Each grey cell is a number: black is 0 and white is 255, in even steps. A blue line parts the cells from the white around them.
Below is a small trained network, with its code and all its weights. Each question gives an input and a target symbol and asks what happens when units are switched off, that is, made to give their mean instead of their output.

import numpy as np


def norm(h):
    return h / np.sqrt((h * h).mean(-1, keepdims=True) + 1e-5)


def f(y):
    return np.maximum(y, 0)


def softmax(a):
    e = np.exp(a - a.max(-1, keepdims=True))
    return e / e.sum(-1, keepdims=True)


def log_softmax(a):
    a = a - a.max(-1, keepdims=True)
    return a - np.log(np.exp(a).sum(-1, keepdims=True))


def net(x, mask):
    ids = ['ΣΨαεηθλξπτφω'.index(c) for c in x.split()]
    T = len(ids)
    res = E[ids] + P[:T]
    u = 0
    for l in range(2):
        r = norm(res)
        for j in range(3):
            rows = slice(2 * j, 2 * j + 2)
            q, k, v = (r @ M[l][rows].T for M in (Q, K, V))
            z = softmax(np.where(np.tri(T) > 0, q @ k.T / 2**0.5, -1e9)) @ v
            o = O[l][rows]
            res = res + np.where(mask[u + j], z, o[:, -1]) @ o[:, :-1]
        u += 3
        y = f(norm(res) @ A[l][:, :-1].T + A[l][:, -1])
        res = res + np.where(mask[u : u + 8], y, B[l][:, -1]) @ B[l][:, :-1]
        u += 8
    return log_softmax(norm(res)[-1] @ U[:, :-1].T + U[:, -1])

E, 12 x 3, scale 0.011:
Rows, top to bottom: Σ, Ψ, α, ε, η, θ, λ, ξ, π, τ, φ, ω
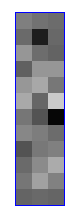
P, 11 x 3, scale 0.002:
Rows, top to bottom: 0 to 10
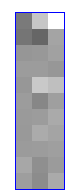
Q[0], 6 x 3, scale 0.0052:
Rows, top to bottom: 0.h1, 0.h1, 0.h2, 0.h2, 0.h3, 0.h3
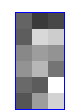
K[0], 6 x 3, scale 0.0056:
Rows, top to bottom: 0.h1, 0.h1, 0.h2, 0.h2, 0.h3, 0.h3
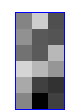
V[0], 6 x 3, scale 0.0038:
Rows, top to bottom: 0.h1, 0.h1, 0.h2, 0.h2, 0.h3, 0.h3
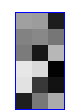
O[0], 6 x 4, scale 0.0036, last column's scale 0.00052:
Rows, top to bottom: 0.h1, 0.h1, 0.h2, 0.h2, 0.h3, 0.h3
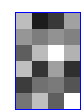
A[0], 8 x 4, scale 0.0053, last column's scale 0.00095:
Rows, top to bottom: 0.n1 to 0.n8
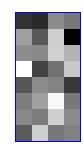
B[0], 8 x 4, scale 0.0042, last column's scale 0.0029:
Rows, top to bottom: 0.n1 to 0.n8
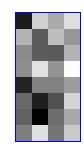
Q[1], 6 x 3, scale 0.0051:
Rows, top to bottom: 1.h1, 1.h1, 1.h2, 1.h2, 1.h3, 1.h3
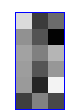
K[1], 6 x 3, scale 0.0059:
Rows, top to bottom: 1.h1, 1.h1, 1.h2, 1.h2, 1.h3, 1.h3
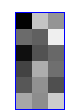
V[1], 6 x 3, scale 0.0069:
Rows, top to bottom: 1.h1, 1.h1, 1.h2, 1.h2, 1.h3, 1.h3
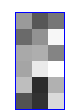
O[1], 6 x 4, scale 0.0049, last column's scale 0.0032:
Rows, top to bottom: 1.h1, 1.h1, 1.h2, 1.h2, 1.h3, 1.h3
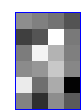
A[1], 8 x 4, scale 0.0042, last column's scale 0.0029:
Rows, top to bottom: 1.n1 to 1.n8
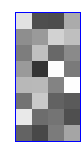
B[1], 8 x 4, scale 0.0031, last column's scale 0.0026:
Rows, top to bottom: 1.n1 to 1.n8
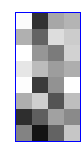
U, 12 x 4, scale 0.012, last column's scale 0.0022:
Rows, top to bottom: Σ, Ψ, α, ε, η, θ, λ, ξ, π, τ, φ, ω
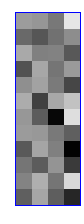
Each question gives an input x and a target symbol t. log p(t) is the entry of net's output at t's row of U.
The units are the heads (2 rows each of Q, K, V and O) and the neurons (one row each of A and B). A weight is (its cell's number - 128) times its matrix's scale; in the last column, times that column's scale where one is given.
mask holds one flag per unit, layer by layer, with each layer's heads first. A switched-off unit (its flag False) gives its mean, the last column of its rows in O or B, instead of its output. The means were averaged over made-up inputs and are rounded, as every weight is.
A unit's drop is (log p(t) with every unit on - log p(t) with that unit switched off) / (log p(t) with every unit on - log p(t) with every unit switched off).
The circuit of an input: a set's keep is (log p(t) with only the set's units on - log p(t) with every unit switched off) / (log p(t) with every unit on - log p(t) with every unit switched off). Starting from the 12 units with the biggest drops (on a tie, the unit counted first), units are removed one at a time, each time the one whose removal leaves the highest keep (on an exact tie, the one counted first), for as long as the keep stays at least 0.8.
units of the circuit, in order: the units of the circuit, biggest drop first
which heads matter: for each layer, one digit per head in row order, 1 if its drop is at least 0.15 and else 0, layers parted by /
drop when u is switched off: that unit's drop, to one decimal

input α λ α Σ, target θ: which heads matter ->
011 / 001
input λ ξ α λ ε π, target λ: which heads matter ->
100 / 110
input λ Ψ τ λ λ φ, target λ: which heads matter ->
000 / 010
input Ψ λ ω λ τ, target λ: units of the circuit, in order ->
(1.h2, 1.h1)
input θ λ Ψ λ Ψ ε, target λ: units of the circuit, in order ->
(1.h2, 1.h1)
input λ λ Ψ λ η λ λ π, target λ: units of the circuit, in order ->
(1.h1)
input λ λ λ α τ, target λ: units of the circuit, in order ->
(1.h1, 1.h2)
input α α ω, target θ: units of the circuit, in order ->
(0.h2, 1.h3)
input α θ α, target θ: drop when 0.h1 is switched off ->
0.0
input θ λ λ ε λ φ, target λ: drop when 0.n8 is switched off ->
-0.1
